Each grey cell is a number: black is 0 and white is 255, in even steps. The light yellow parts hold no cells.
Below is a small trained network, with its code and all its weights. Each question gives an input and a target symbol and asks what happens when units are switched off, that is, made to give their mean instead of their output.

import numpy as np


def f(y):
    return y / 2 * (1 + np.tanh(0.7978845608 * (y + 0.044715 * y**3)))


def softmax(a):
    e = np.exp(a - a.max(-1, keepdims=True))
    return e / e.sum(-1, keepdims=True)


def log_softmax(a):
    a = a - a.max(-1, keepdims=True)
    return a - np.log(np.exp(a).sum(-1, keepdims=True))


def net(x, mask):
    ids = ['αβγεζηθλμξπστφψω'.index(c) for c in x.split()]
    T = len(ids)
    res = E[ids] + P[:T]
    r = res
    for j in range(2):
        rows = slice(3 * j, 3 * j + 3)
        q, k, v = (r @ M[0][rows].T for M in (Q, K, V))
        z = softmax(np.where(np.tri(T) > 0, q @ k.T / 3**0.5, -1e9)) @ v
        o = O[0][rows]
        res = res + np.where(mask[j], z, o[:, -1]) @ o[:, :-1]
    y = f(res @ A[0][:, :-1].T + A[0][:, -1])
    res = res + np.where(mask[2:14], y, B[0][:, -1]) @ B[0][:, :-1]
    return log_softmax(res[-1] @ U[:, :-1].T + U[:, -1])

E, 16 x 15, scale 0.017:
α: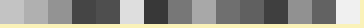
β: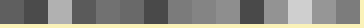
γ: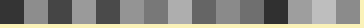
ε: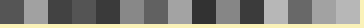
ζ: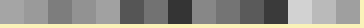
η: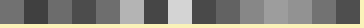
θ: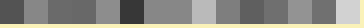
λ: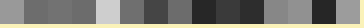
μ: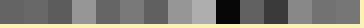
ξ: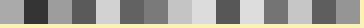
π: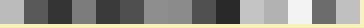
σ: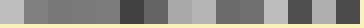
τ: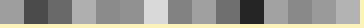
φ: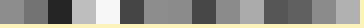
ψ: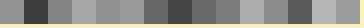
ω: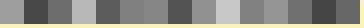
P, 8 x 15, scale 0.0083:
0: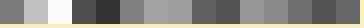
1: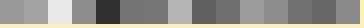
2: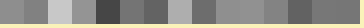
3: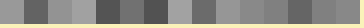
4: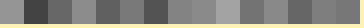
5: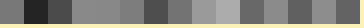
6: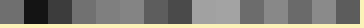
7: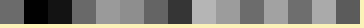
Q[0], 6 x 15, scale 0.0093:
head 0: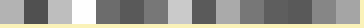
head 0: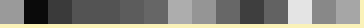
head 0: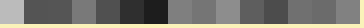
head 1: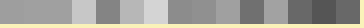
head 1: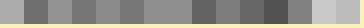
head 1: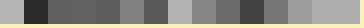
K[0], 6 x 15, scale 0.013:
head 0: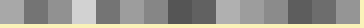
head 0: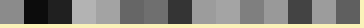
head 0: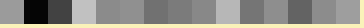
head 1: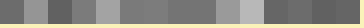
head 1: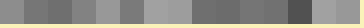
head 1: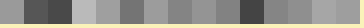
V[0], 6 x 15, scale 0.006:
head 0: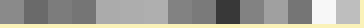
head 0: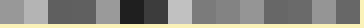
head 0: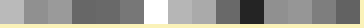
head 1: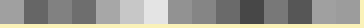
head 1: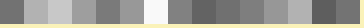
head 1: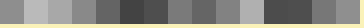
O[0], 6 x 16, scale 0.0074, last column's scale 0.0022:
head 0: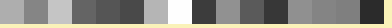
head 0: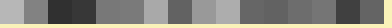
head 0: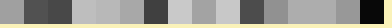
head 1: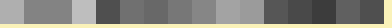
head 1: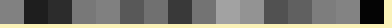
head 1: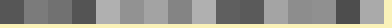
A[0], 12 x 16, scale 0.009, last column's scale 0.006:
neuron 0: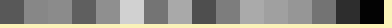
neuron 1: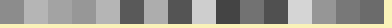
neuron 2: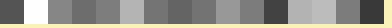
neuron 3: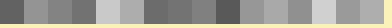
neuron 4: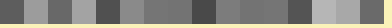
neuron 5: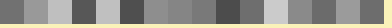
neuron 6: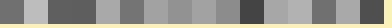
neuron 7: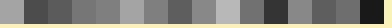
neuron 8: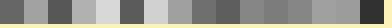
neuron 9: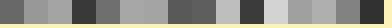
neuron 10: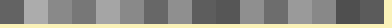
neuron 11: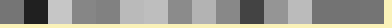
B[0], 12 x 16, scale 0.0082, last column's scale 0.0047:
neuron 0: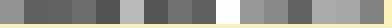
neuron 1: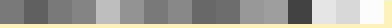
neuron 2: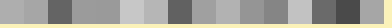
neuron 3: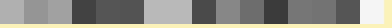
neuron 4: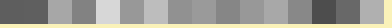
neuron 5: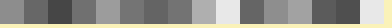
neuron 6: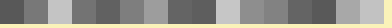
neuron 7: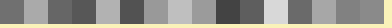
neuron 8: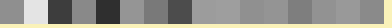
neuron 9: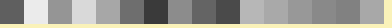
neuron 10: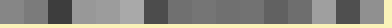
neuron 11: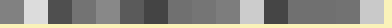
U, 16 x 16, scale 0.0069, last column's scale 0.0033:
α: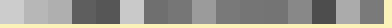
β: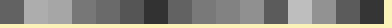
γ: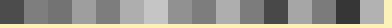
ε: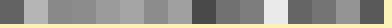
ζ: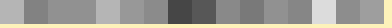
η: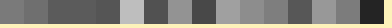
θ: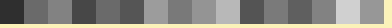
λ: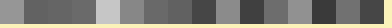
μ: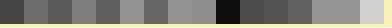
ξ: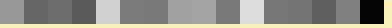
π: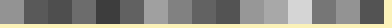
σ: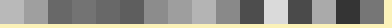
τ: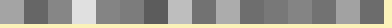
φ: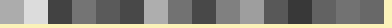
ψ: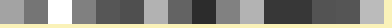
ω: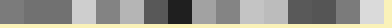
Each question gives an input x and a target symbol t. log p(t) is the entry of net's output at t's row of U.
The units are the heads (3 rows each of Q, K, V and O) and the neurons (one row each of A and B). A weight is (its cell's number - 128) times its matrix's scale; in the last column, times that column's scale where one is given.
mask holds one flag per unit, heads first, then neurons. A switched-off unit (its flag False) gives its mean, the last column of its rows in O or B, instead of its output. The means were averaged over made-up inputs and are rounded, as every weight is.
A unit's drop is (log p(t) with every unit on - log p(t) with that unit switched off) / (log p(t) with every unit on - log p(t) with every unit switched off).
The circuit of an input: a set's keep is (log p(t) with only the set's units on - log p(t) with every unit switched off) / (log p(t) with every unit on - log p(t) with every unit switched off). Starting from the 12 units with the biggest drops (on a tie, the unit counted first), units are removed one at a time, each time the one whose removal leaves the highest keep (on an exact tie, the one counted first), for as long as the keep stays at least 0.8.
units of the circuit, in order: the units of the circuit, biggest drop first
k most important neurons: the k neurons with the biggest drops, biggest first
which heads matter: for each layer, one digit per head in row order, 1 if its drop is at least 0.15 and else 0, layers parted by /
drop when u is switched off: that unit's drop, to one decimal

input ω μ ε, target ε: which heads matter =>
00
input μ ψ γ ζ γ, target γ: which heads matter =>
00
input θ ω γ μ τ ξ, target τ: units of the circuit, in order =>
[head 0]
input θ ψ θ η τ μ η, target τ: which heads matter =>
11
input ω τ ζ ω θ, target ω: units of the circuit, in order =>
[head 1; head 0]
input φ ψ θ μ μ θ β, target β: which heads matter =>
00
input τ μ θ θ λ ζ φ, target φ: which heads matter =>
10
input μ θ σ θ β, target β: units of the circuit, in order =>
[neuron 9; neuron 11; head 1]
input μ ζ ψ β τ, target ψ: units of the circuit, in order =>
[head 1; head 0]
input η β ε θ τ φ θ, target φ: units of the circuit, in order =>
[head 1; head 0]
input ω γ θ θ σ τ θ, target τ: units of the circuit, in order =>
[head 0; head 1]
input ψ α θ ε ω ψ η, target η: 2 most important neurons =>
[neuron 0; neuron 10]
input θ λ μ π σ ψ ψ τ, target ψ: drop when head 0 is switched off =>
0.6
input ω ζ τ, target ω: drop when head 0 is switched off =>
0.6
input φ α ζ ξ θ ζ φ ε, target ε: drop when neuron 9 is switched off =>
0.7
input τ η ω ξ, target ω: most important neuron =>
[neuron 3]
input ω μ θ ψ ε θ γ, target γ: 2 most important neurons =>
[neuron 2; neuron 4]
